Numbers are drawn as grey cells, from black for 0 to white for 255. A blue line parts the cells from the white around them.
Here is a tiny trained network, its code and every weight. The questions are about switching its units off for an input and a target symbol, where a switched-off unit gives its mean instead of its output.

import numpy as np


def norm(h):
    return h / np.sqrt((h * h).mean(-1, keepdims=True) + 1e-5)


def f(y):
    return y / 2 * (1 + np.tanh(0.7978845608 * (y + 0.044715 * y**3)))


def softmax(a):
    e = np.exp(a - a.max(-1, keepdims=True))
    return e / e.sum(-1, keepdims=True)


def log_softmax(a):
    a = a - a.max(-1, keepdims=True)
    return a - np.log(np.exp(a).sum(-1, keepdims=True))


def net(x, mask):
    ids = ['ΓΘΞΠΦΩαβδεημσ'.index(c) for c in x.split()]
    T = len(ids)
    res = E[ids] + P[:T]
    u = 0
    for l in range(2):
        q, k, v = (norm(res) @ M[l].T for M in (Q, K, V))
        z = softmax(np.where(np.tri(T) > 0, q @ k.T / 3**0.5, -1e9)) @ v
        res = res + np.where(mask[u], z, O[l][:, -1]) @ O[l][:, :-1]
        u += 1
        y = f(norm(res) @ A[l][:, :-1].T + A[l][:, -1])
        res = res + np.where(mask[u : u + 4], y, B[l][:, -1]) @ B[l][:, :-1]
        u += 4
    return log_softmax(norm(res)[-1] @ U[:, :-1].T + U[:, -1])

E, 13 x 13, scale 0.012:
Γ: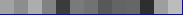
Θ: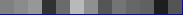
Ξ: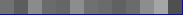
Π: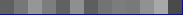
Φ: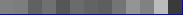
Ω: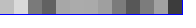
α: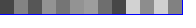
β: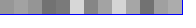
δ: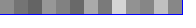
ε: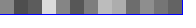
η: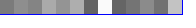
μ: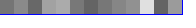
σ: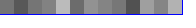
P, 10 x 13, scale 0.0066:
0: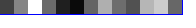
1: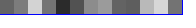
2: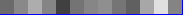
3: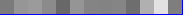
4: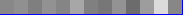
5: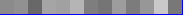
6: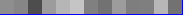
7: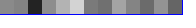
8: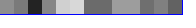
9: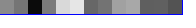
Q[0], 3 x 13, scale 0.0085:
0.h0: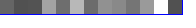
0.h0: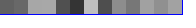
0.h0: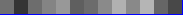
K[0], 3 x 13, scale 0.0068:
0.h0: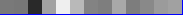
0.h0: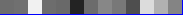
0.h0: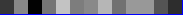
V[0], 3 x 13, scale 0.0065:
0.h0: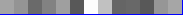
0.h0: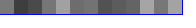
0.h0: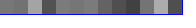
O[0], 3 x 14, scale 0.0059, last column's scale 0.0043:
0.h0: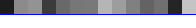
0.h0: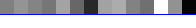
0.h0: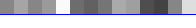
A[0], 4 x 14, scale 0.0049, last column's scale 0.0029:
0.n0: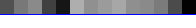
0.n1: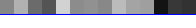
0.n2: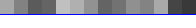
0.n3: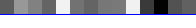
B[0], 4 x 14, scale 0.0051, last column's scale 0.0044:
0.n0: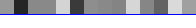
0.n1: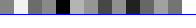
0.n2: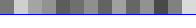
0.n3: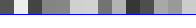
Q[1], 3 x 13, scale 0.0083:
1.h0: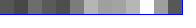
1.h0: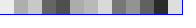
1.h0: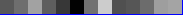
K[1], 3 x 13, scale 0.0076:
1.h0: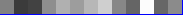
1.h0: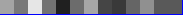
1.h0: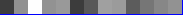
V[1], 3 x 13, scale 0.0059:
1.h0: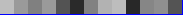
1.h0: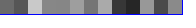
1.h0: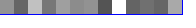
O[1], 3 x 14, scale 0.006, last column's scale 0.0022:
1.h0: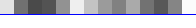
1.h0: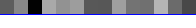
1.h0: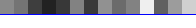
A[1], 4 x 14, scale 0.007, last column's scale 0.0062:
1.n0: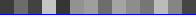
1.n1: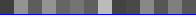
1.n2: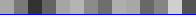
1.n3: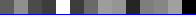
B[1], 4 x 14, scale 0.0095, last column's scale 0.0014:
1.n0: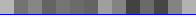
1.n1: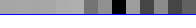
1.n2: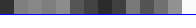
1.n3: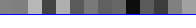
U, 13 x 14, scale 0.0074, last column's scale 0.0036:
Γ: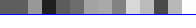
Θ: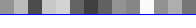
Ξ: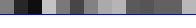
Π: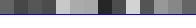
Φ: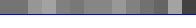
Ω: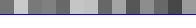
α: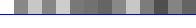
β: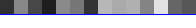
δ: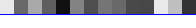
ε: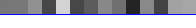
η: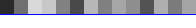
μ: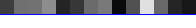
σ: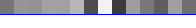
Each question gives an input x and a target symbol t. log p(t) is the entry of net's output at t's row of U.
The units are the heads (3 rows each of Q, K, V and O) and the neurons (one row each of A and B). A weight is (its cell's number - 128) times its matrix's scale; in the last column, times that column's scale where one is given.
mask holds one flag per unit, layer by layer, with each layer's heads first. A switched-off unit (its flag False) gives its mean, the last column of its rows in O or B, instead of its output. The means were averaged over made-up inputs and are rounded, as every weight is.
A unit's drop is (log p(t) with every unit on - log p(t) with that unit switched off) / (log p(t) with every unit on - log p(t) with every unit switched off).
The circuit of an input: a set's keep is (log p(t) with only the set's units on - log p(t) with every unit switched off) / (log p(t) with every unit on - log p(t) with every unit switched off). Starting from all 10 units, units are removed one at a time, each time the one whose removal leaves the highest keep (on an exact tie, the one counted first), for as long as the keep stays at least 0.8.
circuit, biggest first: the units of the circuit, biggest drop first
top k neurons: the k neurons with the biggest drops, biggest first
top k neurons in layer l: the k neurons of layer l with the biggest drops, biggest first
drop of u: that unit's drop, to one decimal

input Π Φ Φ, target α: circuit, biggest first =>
(0.h0 1.h0)
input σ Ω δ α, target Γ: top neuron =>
(0.n1)
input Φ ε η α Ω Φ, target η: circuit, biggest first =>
(1.h0 0.n1)
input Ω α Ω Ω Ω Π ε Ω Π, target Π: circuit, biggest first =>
(0.h0 1.h0 0.n0 1.n2)
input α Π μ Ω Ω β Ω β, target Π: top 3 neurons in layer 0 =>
(0.n0 0.n1 0.n3)
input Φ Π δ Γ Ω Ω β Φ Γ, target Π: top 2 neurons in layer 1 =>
(1.n2 1.n3)
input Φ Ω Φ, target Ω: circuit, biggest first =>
(0.h0 0.n3)
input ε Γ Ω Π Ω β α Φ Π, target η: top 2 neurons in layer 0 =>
(0.n1 0.n3)
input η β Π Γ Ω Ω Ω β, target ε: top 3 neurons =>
(1.n0 1.n2 0.n0)
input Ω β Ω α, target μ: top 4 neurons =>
(0.n0 1.n0 0.n2 0.n3)
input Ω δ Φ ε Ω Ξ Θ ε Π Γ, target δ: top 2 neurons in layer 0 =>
(0.n3 0.n0)
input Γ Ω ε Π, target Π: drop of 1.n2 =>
0.1
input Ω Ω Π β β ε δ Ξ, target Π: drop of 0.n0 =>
0.3
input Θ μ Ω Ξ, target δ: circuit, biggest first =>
(0.h0)
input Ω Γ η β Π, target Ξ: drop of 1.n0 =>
0.2
